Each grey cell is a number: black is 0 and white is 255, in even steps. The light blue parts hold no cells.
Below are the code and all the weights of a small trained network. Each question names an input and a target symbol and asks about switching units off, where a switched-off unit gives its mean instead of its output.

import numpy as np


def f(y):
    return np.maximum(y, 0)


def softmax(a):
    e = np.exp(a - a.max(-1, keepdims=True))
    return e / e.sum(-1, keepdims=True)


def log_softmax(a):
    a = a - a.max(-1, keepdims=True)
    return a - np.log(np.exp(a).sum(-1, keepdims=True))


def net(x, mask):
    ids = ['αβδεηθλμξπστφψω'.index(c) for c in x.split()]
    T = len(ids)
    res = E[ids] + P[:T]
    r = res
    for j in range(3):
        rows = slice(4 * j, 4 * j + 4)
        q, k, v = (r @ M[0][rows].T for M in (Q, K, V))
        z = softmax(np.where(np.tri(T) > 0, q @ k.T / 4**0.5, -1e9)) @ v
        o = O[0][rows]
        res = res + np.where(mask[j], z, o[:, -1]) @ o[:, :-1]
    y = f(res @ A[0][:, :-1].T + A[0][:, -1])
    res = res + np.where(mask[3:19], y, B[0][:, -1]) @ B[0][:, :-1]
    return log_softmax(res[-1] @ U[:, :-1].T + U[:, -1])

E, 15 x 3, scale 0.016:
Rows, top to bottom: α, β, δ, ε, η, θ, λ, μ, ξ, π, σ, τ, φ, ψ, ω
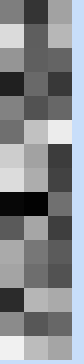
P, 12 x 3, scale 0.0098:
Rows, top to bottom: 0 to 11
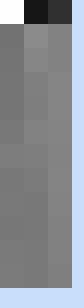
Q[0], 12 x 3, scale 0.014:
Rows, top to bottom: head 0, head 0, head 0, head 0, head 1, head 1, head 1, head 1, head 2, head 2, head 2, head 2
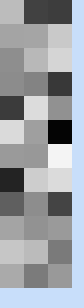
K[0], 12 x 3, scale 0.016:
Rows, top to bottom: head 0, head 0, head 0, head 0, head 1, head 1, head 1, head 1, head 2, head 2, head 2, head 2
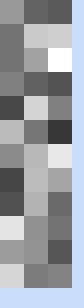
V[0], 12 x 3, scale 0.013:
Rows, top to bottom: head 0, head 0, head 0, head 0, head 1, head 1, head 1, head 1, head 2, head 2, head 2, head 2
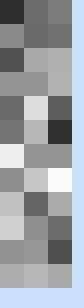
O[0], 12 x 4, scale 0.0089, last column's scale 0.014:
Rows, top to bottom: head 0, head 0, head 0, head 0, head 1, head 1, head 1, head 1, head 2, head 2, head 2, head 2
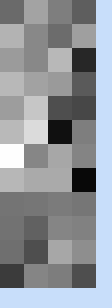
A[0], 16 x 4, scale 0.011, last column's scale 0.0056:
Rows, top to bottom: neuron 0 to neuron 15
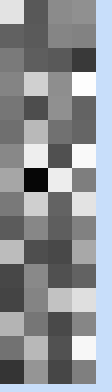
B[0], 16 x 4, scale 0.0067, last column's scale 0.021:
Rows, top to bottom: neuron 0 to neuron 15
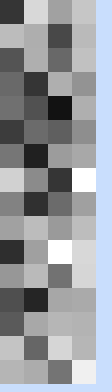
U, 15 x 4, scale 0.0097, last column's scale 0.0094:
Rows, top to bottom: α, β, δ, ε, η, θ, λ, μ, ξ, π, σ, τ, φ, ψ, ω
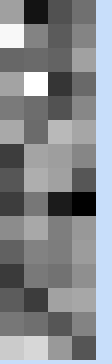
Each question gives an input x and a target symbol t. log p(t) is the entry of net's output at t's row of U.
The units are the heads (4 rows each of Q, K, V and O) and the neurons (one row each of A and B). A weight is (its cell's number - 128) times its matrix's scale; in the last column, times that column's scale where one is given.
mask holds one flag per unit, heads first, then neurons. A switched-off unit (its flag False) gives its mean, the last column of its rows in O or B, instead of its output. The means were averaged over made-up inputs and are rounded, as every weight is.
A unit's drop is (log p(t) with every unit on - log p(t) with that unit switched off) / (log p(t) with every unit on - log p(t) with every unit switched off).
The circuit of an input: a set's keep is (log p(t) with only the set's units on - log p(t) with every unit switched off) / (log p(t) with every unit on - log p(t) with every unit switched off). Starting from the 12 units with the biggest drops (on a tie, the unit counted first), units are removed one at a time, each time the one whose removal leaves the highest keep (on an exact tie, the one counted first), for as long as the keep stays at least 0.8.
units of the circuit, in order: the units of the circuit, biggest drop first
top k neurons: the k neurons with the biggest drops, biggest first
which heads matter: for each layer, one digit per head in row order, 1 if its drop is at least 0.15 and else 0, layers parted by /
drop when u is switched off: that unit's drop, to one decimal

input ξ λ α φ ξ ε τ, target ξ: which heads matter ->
010
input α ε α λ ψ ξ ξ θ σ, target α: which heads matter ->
010
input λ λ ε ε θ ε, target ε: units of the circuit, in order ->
head 1; neuron 15
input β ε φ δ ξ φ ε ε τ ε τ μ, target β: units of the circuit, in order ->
neuron 7; head 1
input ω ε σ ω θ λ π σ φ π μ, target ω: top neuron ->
neuron 0
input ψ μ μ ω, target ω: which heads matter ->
110
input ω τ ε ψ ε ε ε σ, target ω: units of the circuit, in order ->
head 1; neuron 0
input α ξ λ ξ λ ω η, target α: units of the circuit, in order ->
head 1; neuron 7
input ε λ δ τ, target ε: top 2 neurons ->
neuron 15; neuron 11
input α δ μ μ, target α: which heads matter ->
011
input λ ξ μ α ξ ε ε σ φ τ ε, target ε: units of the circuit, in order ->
head 1; neuron 15; neuron 11
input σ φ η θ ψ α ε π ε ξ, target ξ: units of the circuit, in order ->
head 1; neuron 4
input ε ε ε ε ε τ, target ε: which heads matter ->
110
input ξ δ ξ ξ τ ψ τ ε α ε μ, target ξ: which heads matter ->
010
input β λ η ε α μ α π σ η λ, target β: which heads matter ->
011
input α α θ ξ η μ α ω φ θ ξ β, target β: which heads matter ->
110
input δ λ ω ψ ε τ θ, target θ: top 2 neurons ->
neuron 12; neuron 3
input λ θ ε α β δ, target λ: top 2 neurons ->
neuron 10; neuron 7
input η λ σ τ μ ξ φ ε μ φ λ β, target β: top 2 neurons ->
neuron 7; neuron 10
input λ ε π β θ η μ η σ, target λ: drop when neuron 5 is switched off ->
0.0
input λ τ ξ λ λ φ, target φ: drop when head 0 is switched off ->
0.2
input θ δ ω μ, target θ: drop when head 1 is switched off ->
0.7
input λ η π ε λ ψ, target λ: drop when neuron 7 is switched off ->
0.2
